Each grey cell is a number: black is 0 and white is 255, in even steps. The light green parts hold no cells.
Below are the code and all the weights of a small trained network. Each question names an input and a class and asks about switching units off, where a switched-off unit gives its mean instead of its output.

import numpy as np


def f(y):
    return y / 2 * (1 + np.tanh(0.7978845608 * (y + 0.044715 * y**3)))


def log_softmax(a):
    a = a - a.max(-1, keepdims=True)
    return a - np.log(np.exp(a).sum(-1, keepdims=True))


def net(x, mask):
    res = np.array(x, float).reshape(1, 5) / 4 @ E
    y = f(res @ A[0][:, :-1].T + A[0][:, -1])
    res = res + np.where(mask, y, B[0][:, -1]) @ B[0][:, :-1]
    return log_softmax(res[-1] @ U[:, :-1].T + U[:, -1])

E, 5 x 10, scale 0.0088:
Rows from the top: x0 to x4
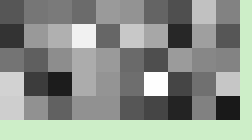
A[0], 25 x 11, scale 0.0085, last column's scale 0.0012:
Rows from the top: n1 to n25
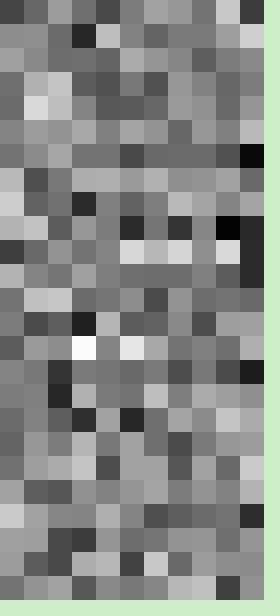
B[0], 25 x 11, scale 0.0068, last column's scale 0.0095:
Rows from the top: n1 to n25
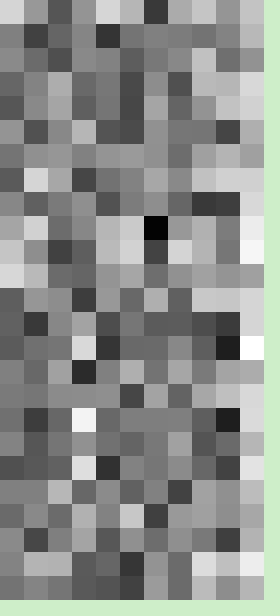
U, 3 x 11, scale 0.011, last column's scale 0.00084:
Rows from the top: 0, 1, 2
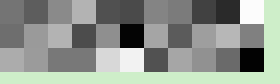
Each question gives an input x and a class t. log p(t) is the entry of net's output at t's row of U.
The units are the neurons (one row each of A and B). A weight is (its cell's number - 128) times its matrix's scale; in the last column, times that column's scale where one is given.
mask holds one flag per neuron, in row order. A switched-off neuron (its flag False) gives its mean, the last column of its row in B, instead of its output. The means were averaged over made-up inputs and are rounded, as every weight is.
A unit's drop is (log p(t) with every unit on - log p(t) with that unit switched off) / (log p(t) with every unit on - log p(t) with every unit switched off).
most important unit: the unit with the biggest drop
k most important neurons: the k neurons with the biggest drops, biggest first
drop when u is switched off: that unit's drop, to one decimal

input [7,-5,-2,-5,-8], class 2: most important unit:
n11
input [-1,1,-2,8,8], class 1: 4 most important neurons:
[n24 n11 n17 n21]
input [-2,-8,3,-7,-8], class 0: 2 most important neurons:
[n18 n14]
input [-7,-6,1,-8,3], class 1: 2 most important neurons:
[n13 n4]
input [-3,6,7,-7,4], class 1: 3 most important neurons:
[n13 n5 n4]
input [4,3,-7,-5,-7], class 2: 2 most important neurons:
[n11 n1]
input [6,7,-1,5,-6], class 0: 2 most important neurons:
[n15 n20]
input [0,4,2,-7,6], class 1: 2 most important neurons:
[n5 n4]
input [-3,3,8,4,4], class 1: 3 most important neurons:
[n11 n24 n1]
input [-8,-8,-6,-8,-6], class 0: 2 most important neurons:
[n18 n9]
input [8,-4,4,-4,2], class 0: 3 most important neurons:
[n24 n18 n8]
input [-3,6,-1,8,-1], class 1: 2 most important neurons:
[n24 n8]
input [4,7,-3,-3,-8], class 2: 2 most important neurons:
[n11 n1]
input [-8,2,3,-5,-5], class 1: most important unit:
n5
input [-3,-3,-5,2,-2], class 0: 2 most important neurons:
[n10 n13]
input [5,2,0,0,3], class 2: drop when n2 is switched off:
0.1
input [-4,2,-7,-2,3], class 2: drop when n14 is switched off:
0.2
